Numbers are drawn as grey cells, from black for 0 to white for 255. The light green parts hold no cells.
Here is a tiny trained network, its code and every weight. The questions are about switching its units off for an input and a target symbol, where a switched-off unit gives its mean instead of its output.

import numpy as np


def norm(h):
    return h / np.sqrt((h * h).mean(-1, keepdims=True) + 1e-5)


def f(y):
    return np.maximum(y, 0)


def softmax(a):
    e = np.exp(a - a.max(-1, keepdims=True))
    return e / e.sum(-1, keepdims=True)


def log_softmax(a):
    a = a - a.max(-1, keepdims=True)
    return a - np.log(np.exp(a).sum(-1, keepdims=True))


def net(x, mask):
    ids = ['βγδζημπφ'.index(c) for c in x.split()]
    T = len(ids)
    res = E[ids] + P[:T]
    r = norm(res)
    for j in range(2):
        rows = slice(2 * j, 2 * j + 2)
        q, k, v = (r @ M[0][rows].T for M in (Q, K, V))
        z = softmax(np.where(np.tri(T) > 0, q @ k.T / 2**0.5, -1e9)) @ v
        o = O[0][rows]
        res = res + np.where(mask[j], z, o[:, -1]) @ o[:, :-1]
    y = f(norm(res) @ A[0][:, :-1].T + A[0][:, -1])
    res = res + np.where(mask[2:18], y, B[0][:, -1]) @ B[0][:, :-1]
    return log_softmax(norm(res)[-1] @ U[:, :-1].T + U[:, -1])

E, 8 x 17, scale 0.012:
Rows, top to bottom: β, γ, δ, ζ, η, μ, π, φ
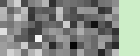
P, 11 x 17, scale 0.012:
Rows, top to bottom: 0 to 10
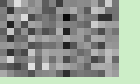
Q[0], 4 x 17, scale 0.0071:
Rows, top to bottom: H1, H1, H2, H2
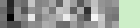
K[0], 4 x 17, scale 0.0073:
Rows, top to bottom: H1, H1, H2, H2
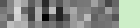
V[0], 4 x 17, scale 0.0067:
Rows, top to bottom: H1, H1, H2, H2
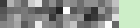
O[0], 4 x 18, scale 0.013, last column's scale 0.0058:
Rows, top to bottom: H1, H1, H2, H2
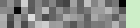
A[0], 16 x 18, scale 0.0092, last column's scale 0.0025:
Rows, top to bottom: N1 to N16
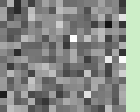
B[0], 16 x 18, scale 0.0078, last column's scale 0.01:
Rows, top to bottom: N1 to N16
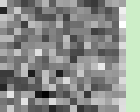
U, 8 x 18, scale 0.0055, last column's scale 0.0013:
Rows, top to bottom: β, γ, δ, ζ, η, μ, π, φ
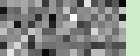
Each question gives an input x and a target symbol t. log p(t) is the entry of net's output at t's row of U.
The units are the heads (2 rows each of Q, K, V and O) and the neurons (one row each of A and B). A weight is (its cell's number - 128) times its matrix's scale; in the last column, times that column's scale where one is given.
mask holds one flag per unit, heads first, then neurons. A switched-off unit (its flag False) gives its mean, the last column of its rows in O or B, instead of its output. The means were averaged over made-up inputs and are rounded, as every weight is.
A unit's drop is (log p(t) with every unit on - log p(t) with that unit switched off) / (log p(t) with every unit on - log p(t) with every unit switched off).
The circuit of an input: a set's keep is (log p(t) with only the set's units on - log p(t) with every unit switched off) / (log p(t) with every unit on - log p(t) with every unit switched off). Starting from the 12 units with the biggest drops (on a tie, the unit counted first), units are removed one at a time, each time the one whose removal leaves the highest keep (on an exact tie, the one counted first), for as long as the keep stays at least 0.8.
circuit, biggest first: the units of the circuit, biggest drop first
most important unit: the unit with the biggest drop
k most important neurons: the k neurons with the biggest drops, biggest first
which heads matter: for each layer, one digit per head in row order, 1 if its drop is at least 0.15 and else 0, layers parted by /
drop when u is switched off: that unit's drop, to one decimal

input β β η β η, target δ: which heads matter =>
11
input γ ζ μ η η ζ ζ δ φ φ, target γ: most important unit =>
H2
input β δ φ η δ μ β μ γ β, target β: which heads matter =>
11
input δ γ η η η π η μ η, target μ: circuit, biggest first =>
[H2, H1, N10]
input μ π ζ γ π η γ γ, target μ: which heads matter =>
11
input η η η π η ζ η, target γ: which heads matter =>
01
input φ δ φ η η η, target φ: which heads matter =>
10
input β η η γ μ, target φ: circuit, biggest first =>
[H2, N14]
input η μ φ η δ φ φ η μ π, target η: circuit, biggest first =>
[H1, H2, N4, N2]
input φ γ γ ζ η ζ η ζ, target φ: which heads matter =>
10
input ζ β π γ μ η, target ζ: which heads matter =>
10
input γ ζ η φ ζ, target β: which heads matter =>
11
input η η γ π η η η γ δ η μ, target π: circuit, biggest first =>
[H1, H2]
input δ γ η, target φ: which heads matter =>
01
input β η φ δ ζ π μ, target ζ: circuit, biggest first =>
[H1]
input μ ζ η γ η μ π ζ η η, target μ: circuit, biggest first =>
[H2, H1]
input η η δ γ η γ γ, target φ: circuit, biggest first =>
[H2, N14]
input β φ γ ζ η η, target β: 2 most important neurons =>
[N8, N6]
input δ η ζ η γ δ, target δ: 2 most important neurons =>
[N12, N3]
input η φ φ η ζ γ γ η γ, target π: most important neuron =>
[N11]
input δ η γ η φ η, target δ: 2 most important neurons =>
[N12, N3]
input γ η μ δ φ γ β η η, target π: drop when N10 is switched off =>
0.1
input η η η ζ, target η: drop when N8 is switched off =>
0.0
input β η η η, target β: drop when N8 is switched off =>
0.2
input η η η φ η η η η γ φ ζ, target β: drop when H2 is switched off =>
1.2
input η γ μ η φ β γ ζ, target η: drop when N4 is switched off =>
0.3
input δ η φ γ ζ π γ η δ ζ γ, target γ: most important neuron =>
[N15]
